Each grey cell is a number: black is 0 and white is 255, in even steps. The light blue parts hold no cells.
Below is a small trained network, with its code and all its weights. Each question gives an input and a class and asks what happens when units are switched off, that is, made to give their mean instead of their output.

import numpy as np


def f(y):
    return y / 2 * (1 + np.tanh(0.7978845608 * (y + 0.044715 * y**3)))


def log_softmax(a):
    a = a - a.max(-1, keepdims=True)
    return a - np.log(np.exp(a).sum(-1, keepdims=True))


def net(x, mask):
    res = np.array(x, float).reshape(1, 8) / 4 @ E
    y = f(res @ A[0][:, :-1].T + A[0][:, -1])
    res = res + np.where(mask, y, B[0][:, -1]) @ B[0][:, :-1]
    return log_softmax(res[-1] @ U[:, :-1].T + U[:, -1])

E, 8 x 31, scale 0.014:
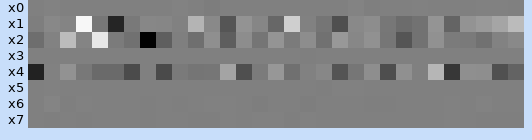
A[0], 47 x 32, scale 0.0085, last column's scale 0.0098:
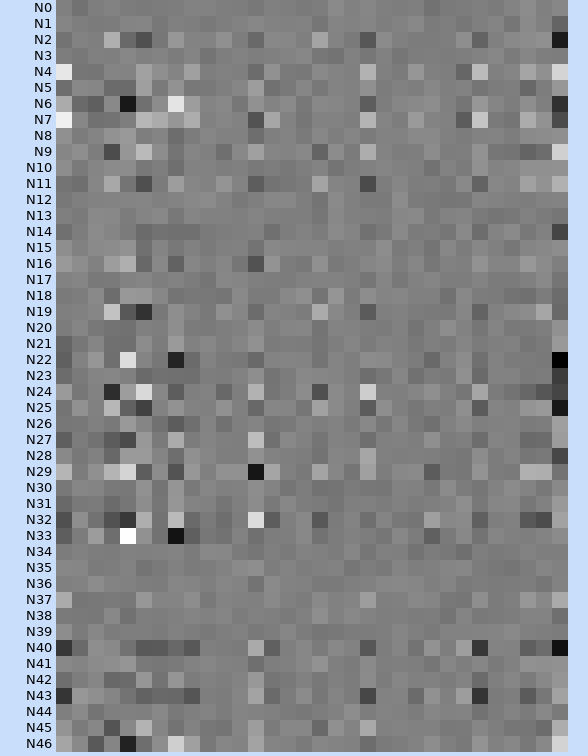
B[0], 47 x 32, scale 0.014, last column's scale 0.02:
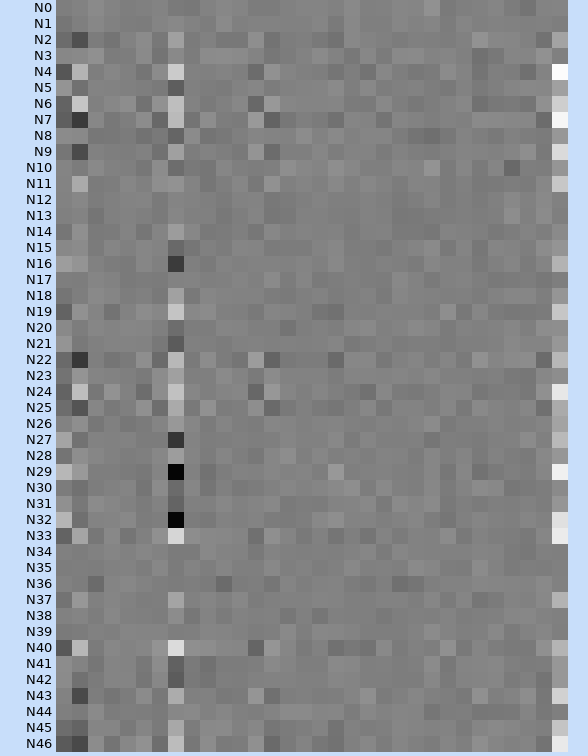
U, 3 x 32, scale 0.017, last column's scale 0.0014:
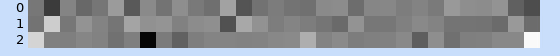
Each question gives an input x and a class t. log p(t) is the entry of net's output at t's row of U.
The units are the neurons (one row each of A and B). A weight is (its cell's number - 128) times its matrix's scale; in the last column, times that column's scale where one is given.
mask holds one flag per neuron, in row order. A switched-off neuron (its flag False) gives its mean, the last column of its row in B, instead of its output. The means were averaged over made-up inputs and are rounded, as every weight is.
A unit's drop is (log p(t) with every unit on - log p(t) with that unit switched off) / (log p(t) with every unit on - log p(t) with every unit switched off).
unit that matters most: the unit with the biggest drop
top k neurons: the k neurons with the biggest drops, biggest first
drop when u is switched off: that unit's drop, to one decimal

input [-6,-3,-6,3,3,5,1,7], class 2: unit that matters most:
N32
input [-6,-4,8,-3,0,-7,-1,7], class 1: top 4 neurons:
(N33 N24 N7 N46)
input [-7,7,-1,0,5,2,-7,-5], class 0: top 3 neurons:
(N25 N43 N2)
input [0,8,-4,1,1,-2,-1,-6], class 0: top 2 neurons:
(N25 N2)
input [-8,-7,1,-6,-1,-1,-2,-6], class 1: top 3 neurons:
(N24 N46 N43)
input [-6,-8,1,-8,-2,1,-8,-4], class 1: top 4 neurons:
(N24 N46 N43 N22)
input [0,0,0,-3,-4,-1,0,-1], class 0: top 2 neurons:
(N24 N6)
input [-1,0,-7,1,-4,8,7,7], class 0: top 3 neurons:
(N46 N7 N24)
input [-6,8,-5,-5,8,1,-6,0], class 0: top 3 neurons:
(N43 N25 N2)
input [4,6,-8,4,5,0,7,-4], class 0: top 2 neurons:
(N46 N25)
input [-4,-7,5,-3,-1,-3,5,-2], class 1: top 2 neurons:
(N24 N33)
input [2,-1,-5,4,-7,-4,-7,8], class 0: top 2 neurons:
(N7 N46)
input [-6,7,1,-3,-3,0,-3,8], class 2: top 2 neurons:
(N29 N33)
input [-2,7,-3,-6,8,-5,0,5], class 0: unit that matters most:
N43
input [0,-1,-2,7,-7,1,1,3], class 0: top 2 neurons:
(N7 N33)
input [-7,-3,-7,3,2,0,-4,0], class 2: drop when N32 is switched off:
0.3
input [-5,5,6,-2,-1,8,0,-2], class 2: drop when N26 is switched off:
0.0
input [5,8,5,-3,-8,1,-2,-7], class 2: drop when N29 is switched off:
1.2
